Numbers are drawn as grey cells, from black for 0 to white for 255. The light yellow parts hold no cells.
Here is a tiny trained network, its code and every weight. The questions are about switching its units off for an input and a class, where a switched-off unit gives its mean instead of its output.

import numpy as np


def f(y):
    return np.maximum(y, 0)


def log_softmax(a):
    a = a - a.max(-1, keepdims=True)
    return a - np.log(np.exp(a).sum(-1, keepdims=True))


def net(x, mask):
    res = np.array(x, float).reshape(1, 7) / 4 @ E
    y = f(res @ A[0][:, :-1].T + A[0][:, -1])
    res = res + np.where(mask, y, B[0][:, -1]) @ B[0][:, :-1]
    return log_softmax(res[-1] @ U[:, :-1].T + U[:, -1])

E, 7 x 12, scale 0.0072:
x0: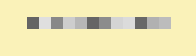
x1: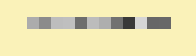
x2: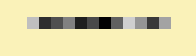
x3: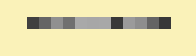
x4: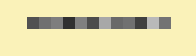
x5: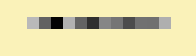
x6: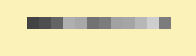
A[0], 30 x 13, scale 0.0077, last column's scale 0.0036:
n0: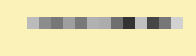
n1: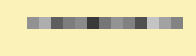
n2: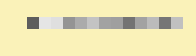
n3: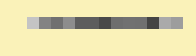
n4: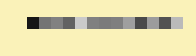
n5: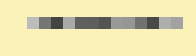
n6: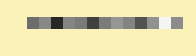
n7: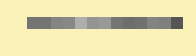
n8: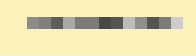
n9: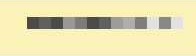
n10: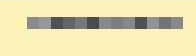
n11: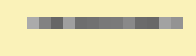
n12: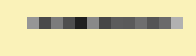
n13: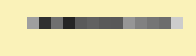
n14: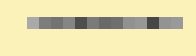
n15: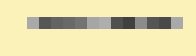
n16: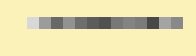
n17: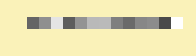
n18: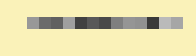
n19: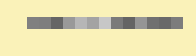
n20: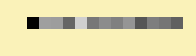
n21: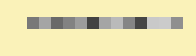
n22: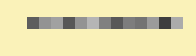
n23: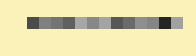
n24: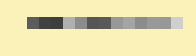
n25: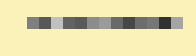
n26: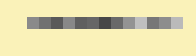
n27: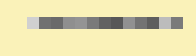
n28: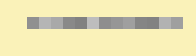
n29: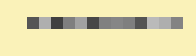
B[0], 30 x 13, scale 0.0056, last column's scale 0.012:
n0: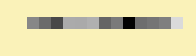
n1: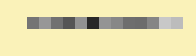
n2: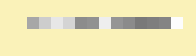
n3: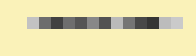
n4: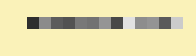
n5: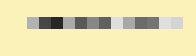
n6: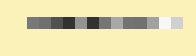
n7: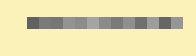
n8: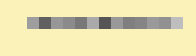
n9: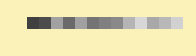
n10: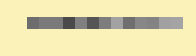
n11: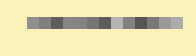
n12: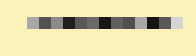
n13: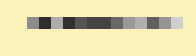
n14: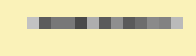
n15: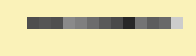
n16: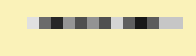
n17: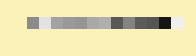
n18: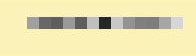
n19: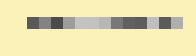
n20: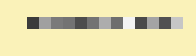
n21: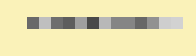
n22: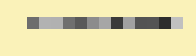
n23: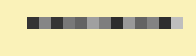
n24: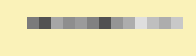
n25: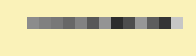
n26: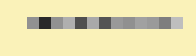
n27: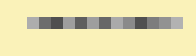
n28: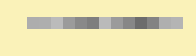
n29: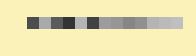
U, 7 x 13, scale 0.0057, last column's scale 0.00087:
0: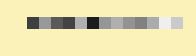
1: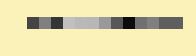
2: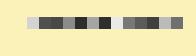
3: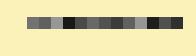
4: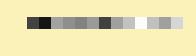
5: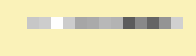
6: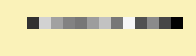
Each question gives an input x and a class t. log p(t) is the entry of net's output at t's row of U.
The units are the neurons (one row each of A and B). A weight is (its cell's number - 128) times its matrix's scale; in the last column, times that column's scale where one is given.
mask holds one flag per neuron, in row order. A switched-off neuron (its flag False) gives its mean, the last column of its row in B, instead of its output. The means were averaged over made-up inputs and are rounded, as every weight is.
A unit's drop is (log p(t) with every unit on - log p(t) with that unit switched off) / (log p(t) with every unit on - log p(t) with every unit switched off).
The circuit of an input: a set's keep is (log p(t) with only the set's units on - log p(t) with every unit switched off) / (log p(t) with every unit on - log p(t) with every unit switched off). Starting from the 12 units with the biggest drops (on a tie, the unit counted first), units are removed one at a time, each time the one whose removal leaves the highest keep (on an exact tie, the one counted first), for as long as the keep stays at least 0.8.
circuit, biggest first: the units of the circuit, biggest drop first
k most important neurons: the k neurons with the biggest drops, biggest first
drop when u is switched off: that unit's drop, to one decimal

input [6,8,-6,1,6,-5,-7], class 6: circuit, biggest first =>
(n20)
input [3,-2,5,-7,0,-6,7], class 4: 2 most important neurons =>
(n24 n9)
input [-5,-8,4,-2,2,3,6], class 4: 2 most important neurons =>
(n9 n24)
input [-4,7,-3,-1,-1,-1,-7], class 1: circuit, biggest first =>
(n0 n15)
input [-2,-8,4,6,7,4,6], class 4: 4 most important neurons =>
(n24 n9 n13 n26)
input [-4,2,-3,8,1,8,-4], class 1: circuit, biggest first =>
(n0 n19)
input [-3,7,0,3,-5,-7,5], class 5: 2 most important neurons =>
(n2 n4)
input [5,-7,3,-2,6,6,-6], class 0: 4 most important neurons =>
(n29 n6 n21 n1)
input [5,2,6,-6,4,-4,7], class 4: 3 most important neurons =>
(n24 n9 n26)
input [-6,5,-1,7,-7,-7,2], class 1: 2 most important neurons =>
(n0 n15)
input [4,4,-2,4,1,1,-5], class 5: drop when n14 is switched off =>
-0.1
